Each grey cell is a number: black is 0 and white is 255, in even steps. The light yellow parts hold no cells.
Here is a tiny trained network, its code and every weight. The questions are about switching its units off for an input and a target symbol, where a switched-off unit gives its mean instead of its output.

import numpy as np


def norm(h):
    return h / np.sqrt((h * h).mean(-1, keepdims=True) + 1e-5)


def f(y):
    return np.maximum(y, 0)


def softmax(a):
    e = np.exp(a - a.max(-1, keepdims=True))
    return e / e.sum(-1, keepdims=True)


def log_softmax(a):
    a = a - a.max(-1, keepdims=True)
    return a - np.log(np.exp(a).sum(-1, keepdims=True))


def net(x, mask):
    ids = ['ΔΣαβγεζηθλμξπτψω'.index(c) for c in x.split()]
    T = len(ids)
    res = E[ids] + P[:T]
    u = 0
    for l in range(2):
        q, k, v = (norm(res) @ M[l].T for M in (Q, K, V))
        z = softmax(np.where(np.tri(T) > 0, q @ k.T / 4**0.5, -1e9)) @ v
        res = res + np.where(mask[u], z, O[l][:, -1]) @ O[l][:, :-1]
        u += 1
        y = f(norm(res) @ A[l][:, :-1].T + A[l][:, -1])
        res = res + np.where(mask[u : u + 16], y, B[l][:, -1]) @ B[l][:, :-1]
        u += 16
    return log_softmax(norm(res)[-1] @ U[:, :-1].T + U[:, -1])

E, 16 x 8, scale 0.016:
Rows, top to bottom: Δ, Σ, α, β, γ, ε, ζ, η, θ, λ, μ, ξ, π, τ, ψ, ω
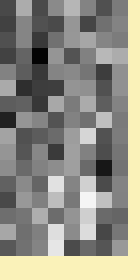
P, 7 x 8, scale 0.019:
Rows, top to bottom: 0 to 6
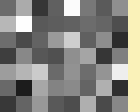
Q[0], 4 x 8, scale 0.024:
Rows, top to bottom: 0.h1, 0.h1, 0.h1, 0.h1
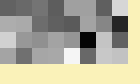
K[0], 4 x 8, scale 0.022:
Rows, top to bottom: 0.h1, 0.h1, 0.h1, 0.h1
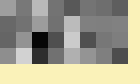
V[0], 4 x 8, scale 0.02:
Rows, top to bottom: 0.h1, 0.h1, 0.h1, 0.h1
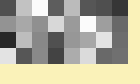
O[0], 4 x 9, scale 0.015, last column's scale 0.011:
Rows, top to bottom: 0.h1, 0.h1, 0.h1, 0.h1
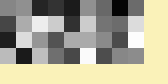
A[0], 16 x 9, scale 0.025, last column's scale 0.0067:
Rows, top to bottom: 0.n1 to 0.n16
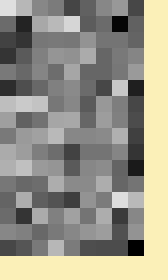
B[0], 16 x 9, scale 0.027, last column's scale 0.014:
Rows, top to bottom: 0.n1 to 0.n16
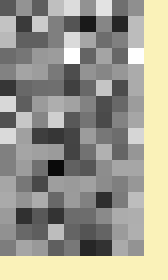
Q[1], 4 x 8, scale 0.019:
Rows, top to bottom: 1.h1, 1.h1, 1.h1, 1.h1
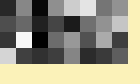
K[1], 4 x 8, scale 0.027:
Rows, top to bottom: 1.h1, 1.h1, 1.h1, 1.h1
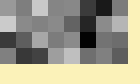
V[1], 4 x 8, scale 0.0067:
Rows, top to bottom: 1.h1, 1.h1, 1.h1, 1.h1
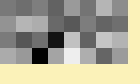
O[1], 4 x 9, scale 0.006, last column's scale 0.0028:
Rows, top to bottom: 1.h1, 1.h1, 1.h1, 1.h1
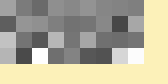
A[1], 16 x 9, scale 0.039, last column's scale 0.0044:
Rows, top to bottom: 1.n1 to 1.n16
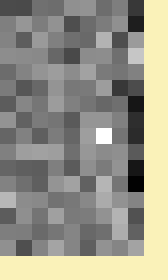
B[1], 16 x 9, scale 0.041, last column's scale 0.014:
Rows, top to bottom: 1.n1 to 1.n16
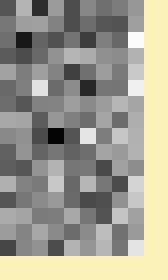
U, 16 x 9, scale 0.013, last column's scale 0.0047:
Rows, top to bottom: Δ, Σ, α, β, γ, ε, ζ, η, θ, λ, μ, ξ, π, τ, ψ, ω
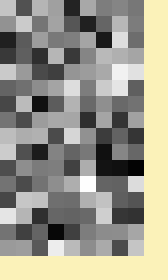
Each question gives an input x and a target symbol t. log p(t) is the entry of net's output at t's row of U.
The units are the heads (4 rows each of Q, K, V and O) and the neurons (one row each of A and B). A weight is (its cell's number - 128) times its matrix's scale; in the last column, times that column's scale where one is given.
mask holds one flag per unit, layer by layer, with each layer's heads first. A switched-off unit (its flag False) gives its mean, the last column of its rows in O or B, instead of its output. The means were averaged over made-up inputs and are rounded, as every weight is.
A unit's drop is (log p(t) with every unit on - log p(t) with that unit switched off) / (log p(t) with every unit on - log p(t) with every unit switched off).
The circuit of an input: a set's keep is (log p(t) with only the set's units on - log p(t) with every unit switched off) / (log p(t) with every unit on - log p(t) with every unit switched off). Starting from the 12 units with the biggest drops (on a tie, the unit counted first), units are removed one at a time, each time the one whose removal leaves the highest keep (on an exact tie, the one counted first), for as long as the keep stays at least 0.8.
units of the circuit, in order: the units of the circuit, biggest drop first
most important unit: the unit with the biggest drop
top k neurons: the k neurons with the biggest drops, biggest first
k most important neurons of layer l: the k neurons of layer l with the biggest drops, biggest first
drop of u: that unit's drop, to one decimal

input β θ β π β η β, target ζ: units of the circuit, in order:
[0.h1]
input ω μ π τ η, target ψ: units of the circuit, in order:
[0.h1 1.n9 0.n1 1.n6]
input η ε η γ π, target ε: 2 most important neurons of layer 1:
[1.n16 1.n3]
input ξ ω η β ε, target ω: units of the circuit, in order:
[0.h1 0.n1 1.n12]
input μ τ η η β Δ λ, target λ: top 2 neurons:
[0.n4 0.n2]
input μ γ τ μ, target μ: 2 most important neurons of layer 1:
[1.n1 1.n3]
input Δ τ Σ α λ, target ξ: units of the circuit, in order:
[0.h1 1.n4]
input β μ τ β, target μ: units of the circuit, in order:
[0.h1 0.n2 1.n3]
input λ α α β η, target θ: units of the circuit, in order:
[0.n13 1.n3]
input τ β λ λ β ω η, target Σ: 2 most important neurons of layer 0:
[0.n2 0.n4]
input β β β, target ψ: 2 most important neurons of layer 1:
[1.n9 1.n3]
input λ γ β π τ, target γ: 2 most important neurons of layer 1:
[1.n14 1.n9]
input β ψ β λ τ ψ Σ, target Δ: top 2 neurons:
[1.n5 0.n2]
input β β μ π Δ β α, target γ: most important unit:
0.h1
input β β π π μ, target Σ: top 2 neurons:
[0.n4 0.n9]
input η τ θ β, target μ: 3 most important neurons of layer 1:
[1.n1 1.n3 1.n16]
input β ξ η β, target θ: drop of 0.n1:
0.0
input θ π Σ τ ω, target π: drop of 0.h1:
2.0
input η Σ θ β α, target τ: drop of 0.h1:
1.4
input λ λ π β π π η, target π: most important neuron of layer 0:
[0.n2]
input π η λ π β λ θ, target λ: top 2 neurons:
[0.n4 0.n2]
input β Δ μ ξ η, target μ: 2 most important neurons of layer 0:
[0.n4 0.n13]
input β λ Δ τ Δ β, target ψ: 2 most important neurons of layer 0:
[0.n6 0.n2]
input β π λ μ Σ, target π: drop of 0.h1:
1.8
